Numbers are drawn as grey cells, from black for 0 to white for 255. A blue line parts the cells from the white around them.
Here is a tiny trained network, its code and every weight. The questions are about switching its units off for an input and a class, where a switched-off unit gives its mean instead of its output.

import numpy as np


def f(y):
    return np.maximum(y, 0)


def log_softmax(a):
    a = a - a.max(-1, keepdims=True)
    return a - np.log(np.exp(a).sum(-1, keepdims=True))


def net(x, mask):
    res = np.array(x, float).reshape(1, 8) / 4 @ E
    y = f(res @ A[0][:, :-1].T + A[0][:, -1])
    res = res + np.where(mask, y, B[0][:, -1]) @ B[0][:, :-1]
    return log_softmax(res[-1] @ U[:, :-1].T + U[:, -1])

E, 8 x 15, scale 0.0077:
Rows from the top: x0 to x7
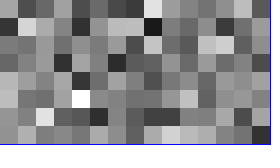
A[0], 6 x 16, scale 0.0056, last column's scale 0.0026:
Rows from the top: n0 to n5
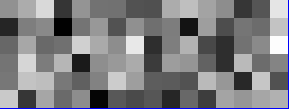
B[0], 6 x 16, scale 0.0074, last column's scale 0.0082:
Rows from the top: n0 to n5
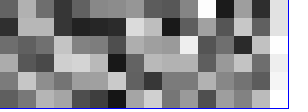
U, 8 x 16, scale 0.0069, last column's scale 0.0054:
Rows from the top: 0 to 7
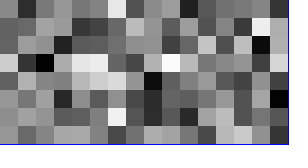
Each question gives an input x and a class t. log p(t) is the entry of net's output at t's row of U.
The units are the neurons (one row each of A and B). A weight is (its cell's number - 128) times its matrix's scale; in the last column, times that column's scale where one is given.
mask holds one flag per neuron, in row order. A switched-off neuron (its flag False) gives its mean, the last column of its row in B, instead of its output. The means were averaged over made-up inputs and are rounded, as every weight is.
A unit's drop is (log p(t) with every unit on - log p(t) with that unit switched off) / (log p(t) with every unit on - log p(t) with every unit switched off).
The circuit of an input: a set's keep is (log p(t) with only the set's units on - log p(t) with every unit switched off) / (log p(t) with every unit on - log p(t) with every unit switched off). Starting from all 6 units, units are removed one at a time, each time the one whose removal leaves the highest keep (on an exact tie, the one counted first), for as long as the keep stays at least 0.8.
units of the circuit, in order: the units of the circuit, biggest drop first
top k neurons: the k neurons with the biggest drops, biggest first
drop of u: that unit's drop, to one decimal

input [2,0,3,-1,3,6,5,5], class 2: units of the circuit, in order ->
(n0)
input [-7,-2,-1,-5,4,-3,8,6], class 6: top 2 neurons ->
(n2, n4)
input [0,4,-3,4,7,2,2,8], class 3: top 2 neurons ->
(n3, n1)
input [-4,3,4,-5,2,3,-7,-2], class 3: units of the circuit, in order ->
(n1, n0)
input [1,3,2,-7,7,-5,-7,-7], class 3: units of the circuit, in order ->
(n3, n1)
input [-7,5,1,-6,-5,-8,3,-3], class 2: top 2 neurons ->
(n1, n4)
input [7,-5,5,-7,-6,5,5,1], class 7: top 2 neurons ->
(n5, n2)
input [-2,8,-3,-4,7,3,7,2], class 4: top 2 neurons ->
(n4, n0)
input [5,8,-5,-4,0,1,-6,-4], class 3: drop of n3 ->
0.2
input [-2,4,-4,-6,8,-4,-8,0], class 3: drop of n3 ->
0.3
